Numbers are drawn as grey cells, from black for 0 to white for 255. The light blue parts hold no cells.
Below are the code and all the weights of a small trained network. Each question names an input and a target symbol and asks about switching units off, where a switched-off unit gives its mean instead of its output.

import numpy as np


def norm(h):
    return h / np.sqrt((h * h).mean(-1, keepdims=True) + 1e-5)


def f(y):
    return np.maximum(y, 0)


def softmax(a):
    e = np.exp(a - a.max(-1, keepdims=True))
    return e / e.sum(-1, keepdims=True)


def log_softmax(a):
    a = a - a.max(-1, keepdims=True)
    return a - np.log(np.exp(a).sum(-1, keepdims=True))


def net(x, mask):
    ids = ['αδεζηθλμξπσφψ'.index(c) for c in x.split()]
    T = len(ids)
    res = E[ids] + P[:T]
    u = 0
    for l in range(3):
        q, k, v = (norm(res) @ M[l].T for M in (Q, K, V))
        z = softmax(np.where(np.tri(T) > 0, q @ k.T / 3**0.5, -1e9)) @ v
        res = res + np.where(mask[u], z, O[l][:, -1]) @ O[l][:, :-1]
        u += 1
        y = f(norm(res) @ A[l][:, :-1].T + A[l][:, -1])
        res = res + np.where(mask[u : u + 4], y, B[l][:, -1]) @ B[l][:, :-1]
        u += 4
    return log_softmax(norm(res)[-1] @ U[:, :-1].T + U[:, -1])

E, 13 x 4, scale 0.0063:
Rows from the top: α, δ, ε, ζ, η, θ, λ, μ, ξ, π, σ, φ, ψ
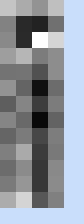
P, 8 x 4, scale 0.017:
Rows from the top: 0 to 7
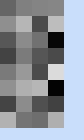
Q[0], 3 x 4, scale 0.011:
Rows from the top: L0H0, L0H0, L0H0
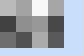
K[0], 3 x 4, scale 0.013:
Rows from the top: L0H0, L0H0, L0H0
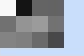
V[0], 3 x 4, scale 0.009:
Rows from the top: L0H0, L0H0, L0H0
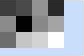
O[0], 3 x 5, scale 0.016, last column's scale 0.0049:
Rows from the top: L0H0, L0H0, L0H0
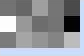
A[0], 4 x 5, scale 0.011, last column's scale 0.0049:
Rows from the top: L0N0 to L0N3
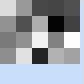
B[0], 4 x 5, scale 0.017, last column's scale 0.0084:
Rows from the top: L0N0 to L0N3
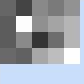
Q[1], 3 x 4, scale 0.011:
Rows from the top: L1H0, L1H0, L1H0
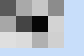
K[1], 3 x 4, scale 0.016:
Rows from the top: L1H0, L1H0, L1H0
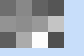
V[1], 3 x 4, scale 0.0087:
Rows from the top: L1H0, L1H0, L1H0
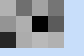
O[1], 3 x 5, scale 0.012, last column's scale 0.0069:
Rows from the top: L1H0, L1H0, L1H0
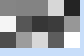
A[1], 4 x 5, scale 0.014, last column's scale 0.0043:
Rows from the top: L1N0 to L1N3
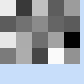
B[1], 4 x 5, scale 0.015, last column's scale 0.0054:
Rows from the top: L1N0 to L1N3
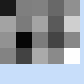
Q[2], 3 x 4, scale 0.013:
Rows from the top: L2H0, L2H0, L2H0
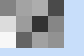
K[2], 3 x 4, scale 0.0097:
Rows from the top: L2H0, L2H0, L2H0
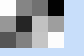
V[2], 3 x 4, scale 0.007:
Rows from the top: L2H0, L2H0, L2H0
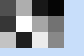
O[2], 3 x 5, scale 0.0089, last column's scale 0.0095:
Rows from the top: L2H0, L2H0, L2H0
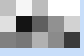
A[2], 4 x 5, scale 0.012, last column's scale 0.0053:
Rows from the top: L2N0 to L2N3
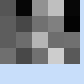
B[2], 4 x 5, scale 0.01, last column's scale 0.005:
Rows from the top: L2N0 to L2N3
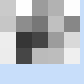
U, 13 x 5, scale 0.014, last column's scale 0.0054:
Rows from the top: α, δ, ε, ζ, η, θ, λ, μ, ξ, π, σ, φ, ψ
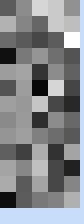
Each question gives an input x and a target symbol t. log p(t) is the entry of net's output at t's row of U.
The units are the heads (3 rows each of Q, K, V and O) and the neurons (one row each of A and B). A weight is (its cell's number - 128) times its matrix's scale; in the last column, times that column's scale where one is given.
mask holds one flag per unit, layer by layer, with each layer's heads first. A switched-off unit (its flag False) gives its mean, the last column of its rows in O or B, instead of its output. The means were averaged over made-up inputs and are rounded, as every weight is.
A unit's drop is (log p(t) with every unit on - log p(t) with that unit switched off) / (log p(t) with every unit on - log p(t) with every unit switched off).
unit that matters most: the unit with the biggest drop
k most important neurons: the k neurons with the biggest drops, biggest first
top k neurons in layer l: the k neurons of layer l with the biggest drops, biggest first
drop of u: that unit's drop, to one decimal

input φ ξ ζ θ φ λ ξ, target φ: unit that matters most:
L0N1
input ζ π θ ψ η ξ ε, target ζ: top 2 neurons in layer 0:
L0N2, L0N3
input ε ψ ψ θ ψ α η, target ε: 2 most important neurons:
L0N3, L0N1
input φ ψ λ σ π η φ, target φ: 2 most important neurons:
L0N1, L2N2
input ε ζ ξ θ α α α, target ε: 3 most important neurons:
L0N3, L0N1, L0N2
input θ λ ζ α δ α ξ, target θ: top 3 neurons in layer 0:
L0N3, L0N0, L0N2
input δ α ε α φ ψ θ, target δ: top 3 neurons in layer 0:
L0N2, L0N0, L0N1
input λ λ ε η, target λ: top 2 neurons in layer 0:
L0N3, L0N2
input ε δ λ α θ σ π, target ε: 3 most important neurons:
L0N3, L0N2, L0N1
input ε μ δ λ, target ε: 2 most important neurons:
L0N3, L0N2
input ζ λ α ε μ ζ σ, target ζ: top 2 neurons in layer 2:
L2N0, L2N3
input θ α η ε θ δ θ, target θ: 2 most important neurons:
L0N3, L0N0
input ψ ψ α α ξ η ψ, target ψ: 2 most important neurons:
L2N0, L0N1
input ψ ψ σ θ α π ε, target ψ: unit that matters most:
L0H0
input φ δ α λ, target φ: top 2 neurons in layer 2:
L2N2, L2N0
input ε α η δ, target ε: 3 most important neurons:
L0N3, L0N2, L0N1
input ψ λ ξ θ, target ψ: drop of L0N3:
0.0
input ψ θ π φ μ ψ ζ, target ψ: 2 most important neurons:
L0N1, L2N0
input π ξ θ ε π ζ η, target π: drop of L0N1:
0.5
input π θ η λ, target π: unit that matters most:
L1N1
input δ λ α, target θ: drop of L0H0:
0.5
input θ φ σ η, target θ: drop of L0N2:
0.2
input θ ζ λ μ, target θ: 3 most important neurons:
L0N3, L0N0, L0N2
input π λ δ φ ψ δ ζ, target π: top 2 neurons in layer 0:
L0N1, L0N3
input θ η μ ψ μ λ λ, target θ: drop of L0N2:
0.2
